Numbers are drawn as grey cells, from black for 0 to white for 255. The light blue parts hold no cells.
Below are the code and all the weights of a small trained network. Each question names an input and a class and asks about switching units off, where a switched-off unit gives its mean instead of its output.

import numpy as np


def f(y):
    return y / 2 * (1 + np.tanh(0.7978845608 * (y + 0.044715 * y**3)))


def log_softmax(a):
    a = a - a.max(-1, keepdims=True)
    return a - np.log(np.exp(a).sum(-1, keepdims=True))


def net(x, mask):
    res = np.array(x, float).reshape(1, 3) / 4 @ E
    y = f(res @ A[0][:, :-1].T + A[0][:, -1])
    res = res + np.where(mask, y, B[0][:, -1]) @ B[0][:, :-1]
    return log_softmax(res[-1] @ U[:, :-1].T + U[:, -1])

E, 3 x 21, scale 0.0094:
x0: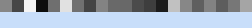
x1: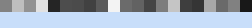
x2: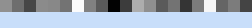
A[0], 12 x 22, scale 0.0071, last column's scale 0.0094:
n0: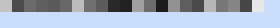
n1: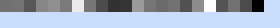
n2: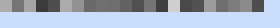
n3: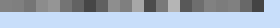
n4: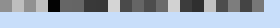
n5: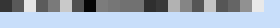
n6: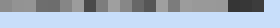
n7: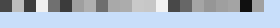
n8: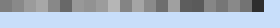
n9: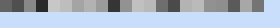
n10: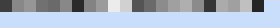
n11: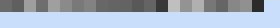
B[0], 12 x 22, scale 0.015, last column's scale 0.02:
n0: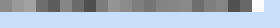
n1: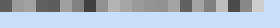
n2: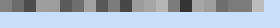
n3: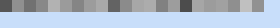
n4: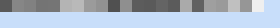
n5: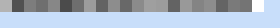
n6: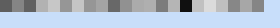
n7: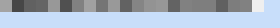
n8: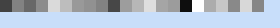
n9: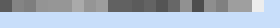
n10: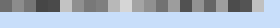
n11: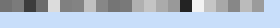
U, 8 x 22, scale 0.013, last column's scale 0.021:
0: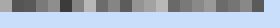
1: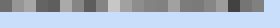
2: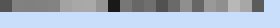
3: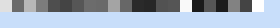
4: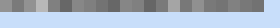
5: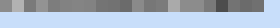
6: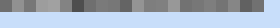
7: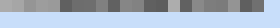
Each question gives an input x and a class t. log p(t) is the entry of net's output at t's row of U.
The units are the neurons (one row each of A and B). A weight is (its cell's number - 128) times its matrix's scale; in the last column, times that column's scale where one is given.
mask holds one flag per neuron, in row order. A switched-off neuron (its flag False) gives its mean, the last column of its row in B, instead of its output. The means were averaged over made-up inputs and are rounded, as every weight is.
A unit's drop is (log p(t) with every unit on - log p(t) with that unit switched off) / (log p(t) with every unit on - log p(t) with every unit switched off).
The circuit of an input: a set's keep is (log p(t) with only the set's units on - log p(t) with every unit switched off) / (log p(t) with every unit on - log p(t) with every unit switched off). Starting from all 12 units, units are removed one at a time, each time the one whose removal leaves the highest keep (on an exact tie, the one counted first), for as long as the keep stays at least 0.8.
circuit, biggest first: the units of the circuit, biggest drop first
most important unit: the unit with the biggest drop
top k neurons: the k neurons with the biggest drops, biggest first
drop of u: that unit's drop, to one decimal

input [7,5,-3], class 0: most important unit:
n5
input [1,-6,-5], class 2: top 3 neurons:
[n9, n1, n0]
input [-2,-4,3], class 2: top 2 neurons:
[n5, n9]
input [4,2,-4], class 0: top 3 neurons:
[n5, n1, n0]
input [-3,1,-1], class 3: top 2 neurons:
[n2, n11]
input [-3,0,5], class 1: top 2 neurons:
[n1, n5]
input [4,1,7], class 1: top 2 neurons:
[n1, n0]
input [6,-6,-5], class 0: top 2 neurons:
[n4, n5]
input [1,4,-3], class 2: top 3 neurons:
[n4, n0, n1]
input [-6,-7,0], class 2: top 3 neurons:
[n9, n5, n2]
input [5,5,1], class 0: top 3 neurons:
[n5, n2, n9]
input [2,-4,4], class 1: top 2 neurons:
[n4, n0]
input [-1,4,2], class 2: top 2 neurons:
[n4, n5]
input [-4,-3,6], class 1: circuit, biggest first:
[n1]
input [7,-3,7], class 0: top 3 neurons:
[n2, n5, n11]
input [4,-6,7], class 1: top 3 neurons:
[n1, n0, n4]
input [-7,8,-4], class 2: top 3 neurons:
[n4, n5, n2]
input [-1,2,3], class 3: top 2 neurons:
[n10, n11]
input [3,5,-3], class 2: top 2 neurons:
[n4, n7]
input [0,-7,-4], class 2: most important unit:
n9
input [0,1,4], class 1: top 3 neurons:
[n1, n5, n9]
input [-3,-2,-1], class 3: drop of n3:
0.1
